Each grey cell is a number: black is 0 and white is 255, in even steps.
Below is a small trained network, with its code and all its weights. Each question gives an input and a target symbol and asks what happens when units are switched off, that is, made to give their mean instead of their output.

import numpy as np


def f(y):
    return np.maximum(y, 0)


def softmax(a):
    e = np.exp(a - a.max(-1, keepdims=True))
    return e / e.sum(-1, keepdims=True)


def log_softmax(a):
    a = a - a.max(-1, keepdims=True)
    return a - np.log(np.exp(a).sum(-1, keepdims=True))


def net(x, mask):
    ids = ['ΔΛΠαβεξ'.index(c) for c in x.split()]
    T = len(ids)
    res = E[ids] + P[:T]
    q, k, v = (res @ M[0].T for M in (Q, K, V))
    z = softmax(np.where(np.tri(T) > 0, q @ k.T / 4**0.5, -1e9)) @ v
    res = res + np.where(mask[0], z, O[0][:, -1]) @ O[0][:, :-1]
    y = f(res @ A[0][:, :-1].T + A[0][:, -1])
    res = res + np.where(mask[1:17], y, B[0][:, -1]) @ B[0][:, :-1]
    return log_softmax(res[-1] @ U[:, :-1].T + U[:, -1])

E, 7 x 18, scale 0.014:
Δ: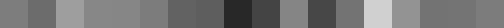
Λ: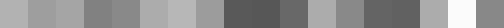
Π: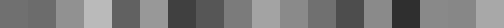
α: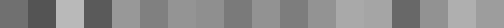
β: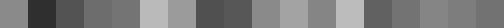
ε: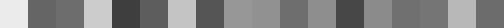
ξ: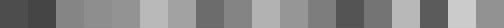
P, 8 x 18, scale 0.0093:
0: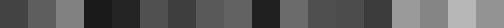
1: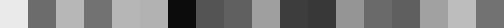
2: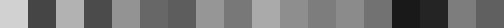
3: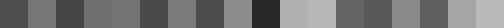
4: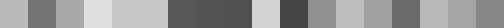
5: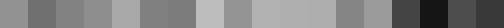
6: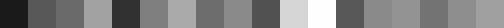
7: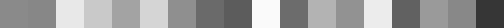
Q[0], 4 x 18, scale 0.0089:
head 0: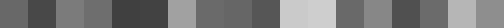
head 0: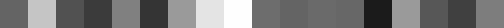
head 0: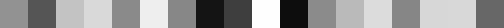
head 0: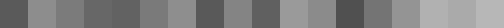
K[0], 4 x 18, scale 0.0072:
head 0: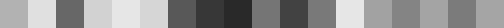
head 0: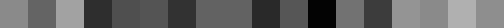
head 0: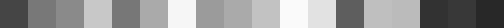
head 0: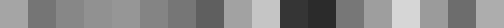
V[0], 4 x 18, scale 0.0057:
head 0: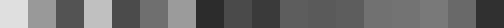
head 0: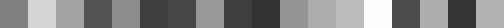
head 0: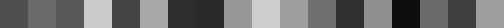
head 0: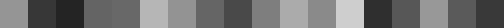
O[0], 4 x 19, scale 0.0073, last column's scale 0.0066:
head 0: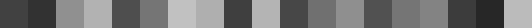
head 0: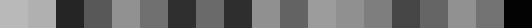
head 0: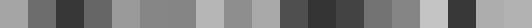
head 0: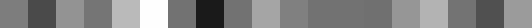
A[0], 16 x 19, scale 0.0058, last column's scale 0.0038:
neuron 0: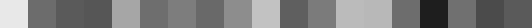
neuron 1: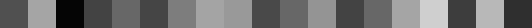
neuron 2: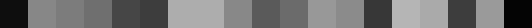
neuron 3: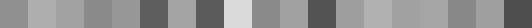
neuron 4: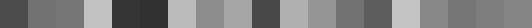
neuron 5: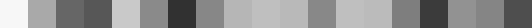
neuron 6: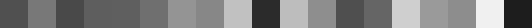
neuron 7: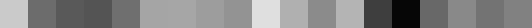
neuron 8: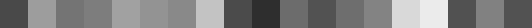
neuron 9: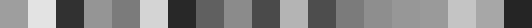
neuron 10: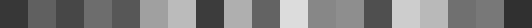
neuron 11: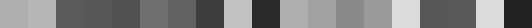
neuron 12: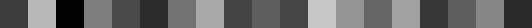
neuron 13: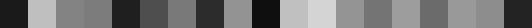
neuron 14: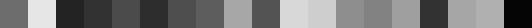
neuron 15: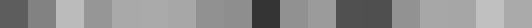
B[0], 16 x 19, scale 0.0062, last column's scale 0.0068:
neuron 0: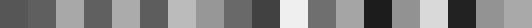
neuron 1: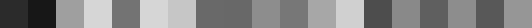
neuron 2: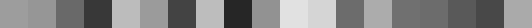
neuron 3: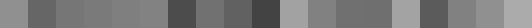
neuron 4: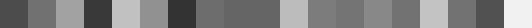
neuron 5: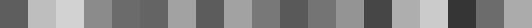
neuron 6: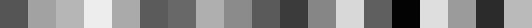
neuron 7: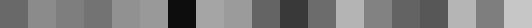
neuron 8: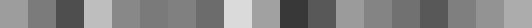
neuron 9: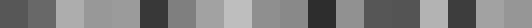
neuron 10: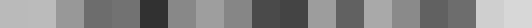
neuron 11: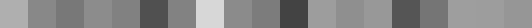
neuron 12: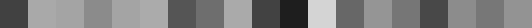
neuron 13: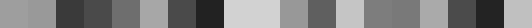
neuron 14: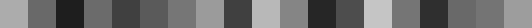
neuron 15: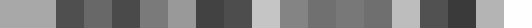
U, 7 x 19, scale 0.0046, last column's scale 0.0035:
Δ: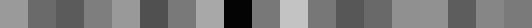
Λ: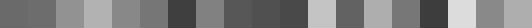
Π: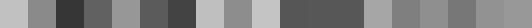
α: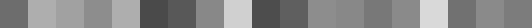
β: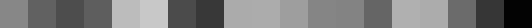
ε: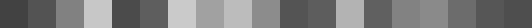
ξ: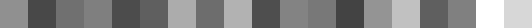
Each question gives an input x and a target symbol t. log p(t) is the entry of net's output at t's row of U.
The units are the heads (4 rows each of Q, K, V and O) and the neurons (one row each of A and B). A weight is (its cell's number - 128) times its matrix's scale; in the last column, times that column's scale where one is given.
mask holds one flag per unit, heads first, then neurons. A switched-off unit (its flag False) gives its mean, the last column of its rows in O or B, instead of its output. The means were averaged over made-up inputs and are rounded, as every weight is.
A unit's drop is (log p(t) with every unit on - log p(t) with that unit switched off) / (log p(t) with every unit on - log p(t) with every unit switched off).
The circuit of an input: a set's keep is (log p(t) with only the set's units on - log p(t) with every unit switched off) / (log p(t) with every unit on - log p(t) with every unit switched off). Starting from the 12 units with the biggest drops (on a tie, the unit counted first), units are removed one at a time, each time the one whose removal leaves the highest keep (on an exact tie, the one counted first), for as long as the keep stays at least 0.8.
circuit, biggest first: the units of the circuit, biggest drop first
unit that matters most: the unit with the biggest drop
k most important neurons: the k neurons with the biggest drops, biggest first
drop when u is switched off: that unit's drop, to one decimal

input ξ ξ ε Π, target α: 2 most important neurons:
[neuron 6; neuron 4]
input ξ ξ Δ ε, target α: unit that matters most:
neuron 6
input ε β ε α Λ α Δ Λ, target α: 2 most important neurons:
[neuron 5; neuron 9]
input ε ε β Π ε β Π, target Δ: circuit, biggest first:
[head 0; neuron 2; neuron 4]
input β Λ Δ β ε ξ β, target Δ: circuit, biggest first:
[neuron 2; head 0]
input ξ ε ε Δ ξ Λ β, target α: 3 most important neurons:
[neuron 6; neuron 10; neuron 4]
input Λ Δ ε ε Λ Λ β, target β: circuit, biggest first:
[neuron 13; head 0]
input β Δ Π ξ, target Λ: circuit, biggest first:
[head 0; neuron 12]
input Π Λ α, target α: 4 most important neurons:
[neuron 5; neuron 0; neuron 15; neuron 7]
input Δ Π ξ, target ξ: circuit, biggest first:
[head 0; neuron 15]
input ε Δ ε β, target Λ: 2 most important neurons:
[neuron 12; neuron 7]
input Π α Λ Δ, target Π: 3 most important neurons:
[neuron 14; neuron 13; neuron 11]
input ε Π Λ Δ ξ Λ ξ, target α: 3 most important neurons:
[neuron 6; neuron 10; neuron 4]
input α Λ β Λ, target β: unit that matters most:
neuron 13
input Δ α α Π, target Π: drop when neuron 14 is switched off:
0.7
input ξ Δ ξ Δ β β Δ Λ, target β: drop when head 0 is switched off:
1.1
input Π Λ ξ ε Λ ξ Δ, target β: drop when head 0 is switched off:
0.5
